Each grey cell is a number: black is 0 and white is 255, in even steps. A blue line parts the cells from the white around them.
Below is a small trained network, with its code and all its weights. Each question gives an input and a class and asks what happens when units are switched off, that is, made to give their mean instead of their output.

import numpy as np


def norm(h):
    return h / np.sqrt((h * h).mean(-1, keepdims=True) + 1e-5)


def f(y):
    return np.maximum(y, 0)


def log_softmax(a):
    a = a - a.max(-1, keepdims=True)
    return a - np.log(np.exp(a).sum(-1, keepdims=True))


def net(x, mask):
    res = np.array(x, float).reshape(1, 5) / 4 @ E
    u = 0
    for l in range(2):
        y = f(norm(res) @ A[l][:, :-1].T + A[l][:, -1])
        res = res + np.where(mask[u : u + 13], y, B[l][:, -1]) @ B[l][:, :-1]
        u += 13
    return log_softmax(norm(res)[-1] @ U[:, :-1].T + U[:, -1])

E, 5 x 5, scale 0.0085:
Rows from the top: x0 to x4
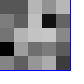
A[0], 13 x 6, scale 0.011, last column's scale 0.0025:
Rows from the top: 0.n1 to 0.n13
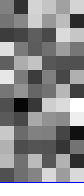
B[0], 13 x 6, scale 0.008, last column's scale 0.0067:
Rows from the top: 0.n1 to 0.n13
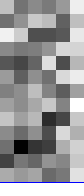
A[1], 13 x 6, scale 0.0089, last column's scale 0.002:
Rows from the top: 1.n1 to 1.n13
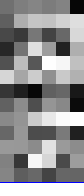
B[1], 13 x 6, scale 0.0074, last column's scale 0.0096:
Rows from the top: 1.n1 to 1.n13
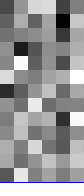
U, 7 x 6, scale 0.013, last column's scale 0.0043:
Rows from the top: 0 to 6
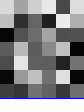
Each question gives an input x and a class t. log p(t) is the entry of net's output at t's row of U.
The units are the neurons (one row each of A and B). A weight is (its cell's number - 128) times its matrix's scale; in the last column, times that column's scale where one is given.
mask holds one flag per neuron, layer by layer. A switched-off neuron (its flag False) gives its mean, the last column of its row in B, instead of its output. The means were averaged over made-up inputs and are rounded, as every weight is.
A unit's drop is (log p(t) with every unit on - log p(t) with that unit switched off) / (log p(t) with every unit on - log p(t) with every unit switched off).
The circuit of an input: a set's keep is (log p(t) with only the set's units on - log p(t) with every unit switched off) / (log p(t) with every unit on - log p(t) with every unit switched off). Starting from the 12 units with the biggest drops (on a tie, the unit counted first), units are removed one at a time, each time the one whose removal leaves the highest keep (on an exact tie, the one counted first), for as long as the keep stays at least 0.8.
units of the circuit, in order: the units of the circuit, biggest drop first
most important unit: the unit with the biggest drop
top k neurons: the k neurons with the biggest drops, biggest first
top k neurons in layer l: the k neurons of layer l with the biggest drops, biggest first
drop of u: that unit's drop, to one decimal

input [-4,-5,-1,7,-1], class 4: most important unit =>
1.n6
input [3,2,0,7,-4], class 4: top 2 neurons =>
(0.n3, 1.n6)
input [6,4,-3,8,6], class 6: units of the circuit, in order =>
(1.n4, 1.n9)
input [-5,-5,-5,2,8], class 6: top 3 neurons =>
(0.n11, 1.n7, 1.n6)
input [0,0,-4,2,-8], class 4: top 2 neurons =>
(0.n6, 0.n1)
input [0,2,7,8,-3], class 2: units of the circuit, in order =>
(1.n6, 1.n4, 0.n5)
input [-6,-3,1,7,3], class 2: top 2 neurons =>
(0.n3, 0.n8)
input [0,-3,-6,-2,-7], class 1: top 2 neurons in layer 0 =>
(0.n3, 0.n2)
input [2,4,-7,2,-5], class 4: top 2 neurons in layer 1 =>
(1.n13, 1.n6)
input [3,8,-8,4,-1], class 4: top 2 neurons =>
(0.n3, 1.n13)
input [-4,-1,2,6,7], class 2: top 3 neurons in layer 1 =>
(1.n6, 1.n4, 1.n9)
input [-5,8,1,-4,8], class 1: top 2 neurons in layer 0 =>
(0.n10, 0.n6)
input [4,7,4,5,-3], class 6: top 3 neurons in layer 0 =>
(0.n8, 0.n5, 0.n6)
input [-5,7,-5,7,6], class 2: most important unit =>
1.n7
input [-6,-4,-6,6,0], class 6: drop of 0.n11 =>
0.2
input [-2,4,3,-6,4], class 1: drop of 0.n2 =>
0.0
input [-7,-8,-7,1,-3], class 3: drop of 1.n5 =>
0.2
